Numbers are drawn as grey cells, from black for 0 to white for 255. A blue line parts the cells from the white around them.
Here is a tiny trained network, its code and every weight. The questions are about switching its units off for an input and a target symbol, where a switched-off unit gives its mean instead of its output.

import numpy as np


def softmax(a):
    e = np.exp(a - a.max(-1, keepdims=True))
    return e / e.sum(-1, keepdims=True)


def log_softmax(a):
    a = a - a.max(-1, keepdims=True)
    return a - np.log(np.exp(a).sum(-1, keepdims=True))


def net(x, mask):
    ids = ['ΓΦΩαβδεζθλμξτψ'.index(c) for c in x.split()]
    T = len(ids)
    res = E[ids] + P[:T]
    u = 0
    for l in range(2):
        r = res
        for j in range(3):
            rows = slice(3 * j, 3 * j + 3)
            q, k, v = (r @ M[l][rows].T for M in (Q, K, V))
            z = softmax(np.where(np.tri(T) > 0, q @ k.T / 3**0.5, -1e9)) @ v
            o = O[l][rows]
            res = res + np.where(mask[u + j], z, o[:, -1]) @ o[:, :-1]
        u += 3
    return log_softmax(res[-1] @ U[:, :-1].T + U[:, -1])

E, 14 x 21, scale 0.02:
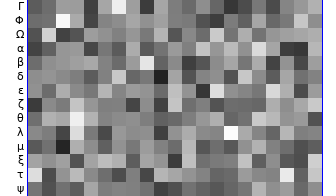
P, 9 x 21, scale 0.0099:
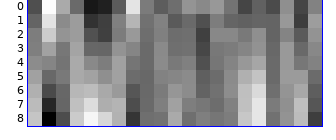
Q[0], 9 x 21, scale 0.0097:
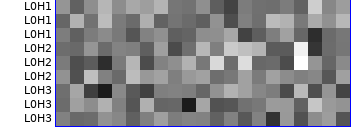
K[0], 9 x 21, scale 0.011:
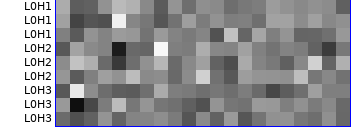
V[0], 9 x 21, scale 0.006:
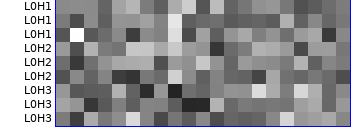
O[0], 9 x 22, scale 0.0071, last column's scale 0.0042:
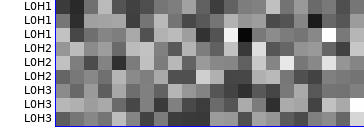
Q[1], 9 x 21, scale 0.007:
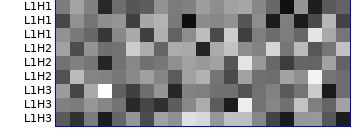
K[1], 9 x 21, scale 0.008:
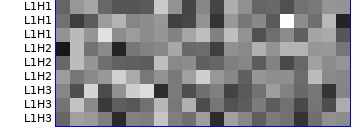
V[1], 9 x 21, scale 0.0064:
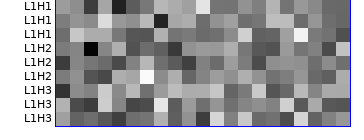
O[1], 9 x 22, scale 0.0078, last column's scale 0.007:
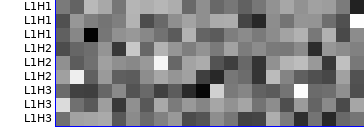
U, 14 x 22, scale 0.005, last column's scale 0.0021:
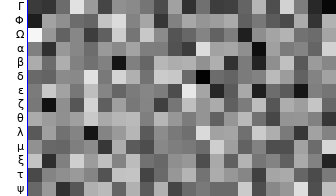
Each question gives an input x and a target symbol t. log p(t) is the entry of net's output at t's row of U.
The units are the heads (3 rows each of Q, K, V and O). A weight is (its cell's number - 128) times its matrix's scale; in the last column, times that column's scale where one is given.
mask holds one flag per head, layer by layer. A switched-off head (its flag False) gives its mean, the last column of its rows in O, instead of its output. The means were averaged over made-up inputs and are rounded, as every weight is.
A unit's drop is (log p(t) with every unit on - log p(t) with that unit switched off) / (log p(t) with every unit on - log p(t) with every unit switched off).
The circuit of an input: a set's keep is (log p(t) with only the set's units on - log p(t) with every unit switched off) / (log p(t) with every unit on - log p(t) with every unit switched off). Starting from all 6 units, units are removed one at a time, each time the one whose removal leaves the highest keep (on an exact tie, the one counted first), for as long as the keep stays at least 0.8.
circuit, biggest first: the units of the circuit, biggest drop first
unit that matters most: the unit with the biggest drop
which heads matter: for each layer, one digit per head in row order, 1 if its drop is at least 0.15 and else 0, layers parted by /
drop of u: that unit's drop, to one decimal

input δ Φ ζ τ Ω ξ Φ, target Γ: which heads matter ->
110 / 001
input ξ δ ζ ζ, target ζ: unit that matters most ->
L0H1
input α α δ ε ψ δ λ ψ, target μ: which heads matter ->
101 / 100
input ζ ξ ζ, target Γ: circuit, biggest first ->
L0H1; L1H3
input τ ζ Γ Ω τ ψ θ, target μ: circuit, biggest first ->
L1H1; L0H3
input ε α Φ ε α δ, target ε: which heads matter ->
000 / 100
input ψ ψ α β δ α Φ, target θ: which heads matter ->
011 / 001
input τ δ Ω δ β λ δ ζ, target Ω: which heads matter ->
010 / 000
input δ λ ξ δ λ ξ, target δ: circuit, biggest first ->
L0H1; L1H2
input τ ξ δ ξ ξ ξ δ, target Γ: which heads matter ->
100 / 000
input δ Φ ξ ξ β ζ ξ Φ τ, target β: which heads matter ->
101 / 101
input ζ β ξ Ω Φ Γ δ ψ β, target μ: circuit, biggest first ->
L1H1; L0H1
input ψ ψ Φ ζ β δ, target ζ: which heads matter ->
000 / 001
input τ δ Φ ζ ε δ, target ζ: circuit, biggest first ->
L0H2; L1H3
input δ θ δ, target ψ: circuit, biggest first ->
L0H1; L1H1
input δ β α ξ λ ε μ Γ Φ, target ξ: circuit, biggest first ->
L0H2; L1H3
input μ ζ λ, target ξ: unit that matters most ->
L0H2
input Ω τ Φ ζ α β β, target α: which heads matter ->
101 / 001
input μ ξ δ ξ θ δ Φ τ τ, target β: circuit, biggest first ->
L0H3; L1H1; L1H3
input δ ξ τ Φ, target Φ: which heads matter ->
000 / 010
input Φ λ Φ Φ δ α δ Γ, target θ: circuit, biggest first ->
L1H3; L0H3
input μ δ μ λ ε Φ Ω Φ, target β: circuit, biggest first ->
L1H1; L0H3; L1H3
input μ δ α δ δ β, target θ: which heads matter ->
000 / 001
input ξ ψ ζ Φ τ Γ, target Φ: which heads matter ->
100 / 010
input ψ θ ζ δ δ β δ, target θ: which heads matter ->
000 / 001
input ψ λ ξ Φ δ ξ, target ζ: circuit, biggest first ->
L1H2; L0H1
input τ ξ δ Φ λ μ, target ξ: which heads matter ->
010 / 001
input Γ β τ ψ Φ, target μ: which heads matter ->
001 / 100
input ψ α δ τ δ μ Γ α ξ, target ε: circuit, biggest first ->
L1H1
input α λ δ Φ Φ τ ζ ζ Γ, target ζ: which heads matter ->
001 / 101
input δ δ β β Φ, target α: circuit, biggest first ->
L0H1; L1H3
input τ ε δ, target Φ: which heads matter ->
000 / 010
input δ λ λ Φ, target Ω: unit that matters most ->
L0H3
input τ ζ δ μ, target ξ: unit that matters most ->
L0H2
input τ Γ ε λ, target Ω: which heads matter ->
101 / 000
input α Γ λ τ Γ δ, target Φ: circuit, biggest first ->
L0H1; L1H2
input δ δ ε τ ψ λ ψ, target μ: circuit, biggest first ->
L1H1; L0H1
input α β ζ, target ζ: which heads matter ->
100 / 001
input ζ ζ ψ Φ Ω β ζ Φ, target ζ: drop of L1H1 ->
0.1
